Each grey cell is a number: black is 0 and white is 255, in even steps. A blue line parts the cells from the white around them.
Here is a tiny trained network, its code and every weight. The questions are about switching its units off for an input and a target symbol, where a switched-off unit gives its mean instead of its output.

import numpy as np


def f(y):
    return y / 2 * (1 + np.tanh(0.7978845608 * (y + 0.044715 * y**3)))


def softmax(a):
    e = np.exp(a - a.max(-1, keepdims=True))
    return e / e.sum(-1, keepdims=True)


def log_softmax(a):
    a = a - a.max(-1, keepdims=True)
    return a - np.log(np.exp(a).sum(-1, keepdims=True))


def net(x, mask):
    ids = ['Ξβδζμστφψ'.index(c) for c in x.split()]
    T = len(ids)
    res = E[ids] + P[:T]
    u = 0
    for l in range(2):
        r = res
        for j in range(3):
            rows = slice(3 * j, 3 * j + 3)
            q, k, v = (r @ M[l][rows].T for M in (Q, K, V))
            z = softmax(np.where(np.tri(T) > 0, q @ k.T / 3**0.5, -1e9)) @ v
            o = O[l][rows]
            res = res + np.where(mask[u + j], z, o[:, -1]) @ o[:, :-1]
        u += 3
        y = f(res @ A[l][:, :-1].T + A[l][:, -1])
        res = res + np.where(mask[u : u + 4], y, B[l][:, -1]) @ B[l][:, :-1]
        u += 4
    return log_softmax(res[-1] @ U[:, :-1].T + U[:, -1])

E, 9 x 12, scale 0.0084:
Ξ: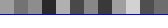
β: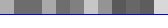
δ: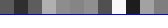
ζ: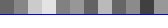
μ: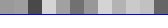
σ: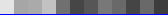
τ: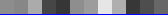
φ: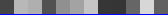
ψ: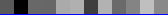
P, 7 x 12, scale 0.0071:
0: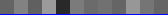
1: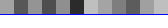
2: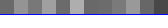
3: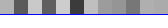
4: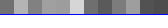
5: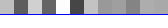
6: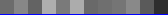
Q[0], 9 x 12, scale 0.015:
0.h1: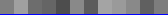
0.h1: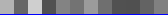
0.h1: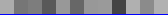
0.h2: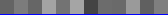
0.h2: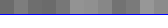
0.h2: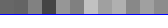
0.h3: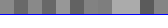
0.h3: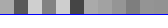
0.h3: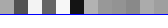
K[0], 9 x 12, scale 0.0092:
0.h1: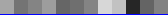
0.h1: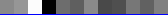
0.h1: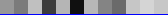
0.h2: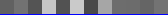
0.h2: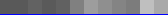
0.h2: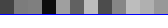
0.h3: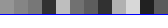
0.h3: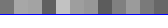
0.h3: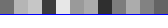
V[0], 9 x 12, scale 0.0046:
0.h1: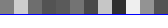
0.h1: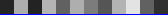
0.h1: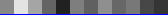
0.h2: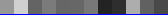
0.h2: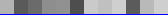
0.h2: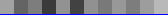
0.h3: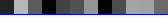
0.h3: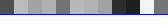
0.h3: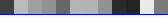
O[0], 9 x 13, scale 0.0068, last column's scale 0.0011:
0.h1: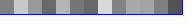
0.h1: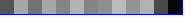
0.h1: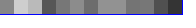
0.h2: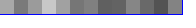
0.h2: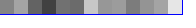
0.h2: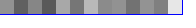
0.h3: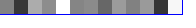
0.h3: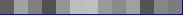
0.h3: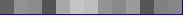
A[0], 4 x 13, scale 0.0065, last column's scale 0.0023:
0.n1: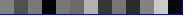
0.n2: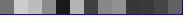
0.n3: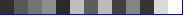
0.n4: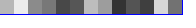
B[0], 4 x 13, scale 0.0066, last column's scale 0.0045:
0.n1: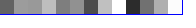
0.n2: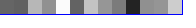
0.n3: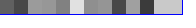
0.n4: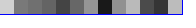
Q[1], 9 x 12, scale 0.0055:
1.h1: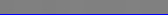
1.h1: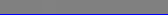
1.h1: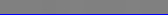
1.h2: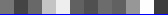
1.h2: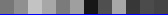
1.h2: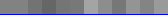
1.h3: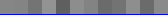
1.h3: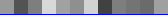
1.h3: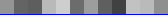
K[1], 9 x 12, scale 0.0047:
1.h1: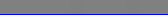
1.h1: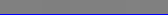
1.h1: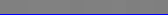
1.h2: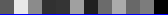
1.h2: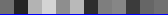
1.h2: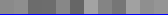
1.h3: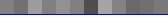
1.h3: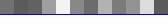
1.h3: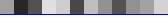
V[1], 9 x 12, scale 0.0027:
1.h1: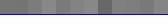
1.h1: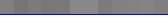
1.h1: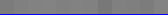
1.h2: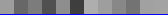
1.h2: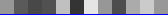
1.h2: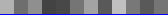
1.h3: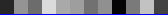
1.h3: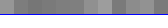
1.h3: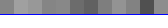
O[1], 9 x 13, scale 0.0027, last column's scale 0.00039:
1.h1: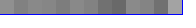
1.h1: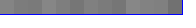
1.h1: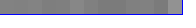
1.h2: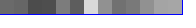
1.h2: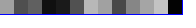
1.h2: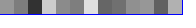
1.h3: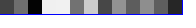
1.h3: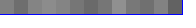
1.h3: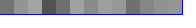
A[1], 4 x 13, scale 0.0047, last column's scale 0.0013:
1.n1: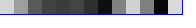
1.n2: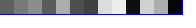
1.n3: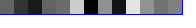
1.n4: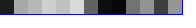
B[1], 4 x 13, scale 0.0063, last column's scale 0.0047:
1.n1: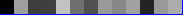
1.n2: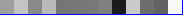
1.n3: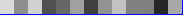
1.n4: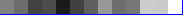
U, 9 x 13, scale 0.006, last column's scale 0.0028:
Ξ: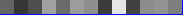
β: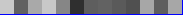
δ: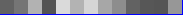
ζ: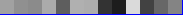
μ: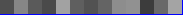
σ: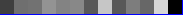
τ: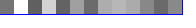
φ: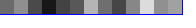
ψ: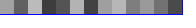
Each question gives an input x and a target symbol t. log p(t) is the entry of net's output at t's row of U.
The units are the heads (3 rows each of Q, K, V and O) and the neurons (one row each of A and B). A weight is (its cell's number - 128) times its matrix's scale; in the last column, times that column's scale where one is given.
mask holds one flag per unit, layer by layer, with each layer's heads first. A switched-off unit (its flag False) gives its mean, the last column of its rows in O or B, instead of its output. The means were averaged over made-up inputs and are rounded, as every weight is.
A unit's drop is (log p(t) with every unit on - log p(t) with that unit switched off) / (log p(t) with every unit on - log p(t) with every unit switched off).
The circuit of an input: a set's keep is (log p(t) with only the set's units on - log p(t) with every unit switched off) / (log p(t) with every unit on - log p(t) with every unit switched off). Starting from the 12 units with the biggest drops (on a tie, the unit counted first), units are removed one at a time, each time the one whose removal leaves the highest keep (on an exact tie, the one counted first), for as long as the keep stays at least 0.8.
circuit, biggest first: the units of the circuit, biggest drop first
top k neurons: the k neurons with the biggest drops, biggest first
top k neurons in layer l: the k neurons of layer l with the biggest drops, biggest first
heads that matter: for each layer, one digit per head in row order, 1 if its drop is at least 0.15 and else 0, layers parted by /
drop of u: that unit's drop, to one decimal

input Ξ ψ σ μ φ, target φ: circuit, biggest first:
1.n4; 0.n1
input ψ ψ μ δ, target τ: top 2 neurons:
1.n2; 0.n1
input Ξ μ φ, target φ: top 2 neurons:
1.n4; 0.n1
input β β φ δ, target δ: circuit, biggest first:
0.h3
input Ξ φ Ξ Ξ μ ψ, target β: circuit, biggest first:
0.h3; 1.n2
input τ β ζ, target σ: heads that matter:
010 / 000
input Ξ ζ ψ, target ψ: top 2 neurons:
1.n3; 0.n3
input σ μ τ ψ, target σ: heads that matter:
111 / 000
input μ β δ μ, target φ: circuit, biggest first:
0.h2; 0.h3; 1.h2
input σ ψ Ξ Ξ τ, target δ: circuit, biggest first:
0.n2; 0.h1
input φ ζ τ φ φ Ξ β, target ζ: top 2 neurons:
0.n4; 0.n3
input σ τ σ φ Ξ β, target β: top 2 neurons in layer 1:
1.n1; 1.n2
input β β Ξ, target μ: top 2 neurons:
1.n1; 0.n2
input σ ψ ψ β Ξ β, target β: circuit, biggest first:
0.h3
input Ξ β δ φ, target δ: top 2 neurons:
1.n4; 0.n1
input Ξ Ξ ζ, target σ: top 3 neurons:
0.n2; 0.n3; 1.n4
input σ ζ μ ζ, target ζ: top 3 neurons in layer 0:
0.n4; 0.n3; 0.n1
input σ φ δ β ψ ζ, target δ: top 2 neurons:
1.n4; 1.n2
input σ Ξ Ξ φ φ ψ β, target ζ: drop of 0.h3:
0.3
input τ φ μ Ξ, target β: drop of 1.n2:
0.2
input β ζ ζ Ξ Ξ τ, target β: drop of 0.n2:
0.0
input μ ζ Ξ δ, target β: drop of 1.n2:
0.2
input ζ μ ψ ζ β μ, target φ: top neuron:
0.n1
